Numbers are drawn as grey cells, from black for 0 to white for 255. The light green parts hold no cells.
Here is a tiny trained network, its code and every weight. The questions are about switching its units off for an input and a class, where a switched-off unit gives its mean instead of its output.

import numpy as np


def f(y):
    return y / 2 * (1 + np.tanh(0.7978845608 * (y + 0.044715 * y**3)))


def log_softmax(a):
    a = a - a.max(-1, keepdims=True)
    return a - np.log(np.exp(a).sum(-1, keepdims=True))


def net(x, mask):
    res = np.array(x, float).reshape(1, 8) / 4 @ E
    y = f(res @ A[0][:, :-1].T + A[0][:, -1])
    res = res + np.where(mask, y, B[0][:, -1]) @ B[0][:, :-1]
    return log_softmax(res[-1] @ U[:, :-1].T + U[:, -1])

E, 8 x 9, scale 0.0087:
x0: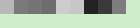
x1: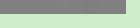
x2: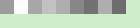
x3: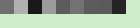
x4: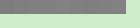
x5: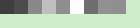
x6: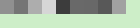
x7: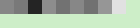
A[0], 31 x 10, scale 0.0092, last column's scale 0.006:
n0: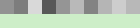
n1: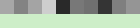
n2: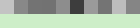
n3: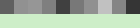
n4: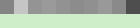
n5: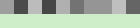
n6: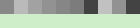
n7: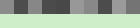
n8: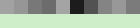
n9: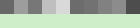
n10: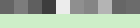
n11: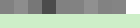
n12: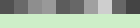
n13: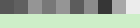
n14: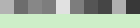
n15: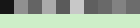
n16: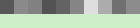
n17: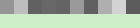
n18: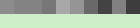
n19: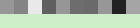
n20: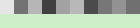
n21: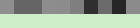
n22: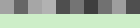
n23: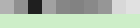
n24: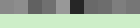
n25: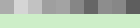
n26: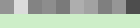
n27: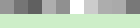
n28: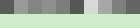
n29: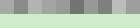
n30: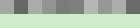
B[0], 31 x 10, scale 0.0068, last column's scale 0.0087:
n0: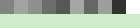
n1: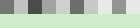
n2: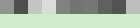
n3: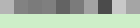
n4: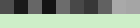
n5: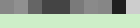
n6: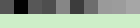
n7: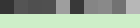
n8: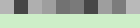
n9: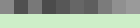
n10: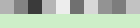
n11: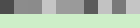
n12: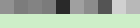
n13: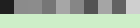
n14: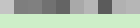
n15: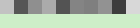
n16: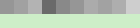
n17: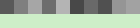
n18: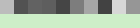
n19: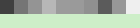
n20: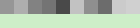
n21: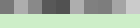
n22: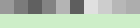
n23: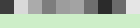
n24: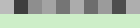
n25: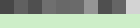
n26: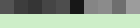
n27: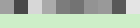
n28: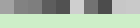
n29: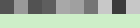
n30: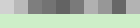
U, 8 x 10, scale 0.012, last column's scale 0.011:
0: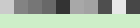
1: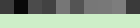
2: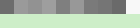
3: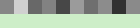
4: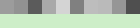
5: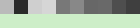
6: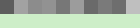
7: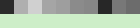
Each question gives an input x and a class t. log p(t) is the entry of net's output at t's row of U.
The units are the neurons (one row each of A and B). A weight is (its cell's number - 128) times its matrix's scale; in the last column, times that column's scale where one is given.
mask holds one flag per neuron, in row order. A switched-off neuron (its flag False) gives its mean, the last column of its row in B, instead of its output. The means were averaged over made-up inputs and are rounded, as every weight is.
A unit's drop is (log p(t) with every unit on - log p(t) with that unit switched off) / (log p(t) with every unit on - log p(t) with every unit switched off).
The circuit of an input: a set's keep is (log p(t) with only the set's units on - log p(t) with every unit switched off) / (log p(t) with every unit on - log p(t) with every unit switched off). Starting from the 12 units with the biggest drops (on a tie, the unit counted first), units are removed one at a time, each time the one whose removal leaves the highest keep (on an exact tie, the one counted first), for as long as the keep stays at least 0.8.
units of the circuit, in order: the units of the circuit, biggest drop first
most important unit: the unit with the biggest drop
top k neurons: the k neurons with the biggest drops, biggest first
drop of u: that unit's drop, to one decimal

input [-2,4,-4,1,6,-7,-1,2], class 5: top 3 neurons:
n2; n24; n8
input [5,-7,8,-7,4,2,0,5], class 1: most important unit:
n6
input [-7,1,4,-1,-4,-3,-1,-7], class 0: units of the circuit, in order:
n28; n12
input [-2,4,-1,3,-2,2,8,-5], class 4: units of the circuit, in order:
n1; n22
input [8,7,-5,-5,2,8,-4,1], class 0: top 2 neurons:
n20; n14
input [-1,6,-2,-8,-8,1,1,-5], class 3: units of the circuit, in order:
n5; n0
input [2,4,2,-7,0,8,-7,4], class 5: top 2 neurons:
n27; n1
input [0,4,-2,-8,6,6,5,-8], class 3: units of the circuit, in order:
n0; n5; n29
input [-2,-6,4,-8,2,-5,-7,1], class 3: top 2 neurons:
n5; n0
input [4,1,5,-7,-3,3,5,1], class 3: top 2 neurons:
n0; n29
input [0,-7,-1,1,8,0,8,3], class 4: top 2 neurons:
n1; n22
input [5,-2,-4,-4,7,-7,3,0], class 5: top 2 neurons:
n2; n8
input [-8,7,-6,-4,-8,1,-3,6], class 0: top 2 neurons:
n12; n28
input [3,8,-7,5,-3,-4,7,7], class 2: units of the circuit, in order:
n23
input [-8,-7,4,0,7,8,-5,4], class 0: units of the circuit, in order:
n12; n28
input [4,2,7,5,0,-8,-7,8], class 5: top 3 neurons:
n8; n24; n2
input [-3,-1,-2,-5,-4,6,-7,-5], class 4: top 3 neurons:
n10; n23; n16
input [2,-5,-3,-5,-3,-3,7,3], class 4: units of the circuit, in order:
n22; n1
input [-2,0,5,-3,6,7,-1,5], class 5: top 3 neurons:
n27; n15; n1
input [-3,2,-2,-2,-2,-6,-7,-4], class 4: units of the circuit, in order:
n10
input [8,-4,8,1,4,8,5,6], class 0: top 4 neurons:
n14; n20; n18; n13
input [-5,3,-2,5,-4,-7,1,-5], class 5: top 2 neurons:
n24; n8
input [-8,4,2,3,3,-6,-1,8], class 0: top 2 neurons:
n28; n3
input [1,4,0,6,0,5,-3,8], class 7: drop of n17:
0.2
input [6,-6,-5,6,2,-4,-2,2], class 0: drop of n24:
-0.1
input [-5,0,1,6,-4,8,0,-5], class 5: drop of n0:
0.1
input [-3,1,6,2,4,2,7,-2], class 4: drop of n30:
0.0
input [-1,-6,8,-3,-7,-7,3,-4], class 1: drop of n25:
0.1
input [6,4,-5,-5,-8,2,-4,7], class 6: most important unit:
n23
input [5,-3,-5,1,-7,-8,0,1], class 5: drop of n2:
0.2
